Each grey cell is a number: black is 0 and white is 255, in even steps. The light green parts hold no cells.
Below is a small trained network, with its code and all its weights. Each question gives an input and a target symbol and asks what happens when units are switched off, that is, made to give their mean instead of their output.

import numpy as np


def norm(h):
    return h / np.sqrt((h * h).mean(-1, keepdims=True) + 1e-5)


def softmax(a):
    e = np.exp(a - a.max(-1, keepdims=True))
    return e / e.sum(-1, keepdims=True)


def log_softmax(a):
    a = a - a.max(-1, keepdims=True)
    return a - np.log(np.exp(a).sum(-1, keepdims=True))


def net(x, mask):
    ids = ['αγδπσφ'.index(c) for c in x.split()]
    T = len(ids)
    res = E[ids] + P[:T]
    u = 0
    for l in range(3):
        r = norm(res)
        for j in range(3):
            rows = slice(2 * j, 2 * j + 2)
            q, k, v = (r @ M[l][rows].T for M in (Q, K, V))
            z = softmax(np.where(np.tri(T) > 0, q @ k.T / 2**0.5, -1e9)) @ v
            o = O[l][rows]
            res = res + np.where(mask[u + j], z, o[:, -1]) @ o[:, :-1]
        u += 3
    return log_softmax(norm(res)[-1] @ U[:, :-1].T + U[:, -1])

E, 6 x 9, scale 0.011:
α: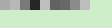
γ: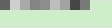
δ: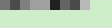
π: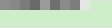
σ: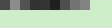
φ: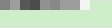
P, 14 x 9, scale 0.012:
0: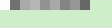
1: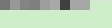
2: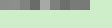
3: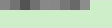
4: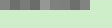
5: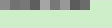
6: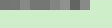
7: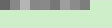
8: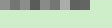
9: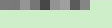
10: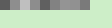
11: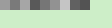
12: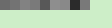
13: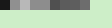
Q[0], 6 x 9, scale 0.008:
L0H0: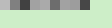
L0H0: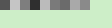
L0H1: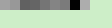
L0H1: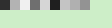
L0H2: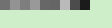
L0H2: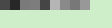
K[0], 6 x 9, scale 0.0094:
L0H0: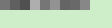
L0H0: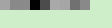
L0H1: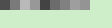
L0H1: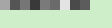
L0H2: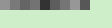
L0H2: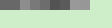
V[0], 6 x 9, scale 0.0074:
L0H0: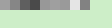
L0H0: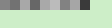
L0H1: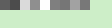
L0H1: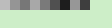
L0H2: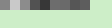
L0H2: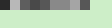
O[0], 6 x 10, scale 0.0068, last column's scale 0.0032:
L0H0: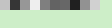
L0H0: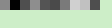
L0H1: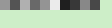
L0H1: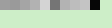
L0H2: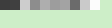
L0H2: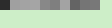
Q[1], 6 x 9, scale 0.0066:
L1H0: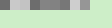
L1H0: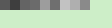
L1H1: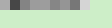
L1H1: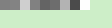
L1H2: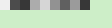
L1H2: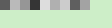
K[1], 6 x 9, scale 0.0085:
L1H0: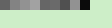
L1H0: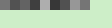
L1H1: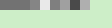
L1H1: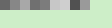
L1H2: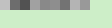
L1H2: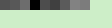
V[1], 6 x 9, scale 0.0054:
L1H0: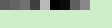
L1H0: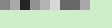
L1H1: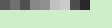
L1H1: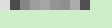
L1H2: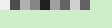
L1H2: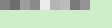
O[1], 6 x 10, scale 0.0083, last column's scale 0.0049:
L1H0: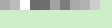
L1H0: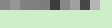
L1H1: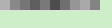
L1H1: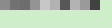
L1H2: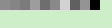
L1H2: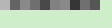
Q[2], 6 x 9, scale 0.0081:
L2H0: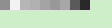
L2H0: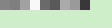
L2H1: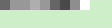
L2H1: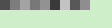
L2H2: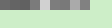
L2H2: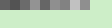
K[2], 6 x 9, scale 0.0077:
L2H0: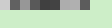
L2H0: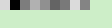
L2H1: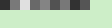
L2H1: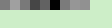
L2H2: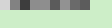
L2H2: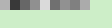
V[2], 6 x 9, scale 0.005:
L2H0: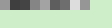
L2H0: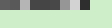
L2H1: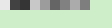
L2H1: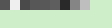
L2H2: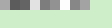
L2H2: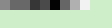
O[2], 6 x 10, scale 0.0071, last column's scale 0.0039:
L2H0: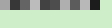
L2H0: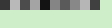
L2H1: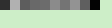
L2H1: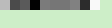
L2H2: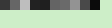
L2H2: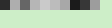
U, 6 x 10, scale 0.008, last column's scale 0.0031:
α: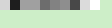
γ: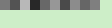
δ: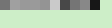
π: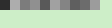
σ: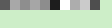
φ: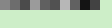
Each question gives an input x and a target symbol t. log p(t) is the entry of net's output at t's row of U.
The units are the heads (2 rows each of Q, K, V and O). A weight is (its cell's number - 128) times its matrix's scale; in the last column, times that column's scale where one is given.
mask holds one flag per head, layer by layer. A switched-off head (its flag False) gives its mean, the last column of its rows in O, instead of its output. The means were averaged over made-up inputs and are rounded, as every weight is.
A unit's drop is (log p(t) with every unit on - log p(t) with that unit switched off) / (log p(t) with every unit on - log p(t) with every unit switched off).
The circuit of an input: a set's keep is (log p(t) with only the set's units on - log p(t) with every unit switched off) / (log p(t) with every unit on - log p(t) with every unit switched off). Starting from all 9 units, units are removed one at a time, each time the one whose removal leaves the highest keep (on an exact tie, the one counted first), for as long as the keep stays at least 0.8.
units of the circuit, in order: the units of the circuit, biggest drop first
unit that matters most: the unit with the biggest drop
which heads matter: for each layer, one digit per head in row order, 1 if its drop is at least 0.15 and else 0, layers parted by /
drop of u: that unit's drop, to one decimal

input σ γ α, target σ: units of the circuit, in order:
L0H1
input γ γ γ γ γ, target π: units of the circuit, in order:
L2H1; L1H0; L0H0; L0H1
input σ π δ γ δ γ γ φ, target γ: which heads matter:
010 / 000 / 100
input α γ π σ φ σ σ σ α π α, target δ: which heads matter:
000 / 101 / 101
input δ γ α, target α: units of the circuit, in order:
L0H0; L1H2
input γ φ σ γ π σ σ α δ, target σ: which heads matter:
110 / 010 / 101
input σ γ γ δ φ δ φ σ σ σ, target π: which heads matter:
110 / 000 / 101
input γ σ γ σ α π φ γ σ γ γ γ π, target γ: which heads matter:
111 / 000 / 100
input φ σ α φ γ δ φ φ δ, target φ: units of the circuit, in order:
L1H0; L0H2
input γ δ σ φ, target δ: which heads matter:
011 / 010 / 010
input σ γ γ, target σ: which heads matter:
010 / 000 / 010
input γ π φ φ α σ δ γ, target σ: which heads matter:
010 / 010 / 000
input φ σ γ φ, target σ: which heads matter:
011 / 001 / 000
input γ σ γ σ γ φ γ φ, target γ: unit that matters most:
L0H1
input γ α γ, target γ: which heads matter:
111 / 101 / 111
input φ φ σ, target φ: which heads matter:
001 / 000 / 000
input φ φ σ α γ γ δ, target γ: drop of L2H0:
0.2
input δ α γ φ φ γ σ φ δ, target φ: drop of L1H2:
-0.1
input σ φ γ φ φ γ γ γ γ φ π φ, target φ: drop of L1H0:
0.4
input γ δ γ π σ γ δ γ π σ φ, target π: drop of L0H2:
0.2
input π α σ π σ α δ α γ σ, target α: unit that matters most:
L2H1
